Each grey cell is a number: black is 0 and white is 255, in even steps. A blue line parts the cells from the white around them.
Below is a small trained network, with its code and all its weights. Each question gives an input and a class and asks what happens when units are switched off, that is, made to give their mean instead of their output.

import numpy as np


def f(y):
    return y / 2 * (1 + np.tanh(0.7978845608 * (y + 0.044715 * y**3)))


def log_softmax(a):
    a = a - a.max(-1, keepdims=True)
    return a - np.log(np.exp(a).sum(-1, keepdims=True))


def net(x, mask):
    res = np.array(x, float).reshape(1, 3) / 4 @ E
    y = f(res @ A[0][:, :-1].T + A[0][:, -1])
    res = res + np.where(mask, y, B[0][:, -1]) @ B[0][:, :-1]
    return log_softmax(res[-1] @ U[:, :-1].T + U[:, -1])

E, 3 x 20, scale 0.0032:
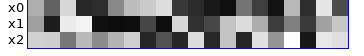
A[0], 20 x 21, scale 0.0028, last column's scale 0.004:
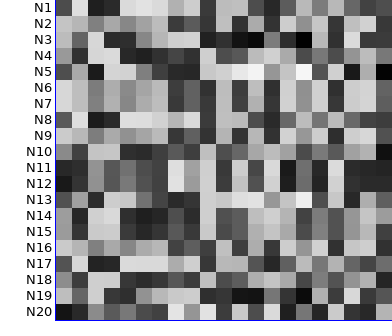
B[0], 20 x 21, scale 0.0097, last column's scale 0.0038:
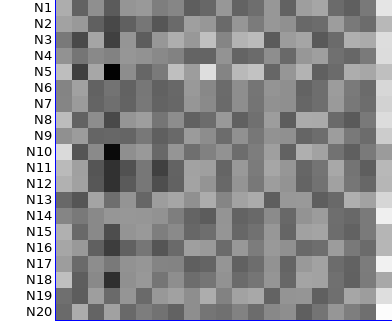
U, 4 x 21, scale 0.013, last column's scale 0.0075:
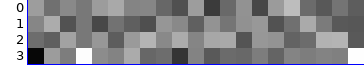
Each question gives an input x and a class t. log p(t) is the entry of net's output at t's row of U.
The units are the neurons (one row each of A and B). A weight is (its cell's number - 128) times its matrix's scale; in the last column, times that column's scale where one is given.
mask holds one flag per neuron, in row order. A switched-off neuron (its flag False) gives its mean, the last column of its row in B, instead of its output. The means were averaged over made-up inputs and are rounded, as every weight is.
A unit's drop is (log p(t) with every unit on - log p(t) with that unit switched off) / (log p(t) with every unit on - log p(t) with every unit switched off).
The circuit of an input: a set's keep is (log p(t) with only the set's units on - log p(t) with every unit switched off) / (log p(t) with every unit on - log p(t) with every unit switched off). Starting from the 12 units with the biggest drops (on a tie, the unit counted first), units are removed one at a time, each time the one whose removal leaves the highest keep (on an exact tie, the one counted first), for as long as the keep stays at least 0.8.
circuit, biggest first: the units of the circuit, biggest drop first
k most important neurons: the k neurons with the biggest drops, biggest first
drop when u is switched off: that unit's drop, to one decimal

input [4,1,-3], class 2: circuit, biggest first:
[N3, N19]
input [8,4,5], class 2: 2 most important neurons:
[N3, N19]
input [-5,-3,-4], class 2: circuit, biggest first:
[N13]
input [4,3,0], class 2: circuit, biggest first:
[N3, N19]
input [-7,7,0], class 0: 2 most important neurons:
[N14, N4]
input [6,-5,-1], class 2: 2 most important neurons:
[N3, N19]
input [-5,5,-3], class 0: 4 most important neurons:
[N14, N3, N4, N19]
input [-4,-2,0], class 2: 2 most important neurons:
[N5, N13]
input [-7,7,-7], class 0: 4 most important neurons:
[N14, N4, N15, N18]
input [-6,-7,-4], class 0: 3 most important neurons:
[N8, N1, N17]
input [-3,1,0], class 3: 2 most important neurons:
[N3, N19]
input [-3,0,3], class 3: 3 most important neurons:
[N3, N11, N12]
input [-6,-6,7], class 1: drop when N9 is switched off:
0.3
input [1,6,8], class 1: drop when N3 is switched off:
0.0
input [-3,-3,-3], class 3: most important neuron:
[N3]
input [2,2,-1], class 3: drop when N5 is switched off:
0.1
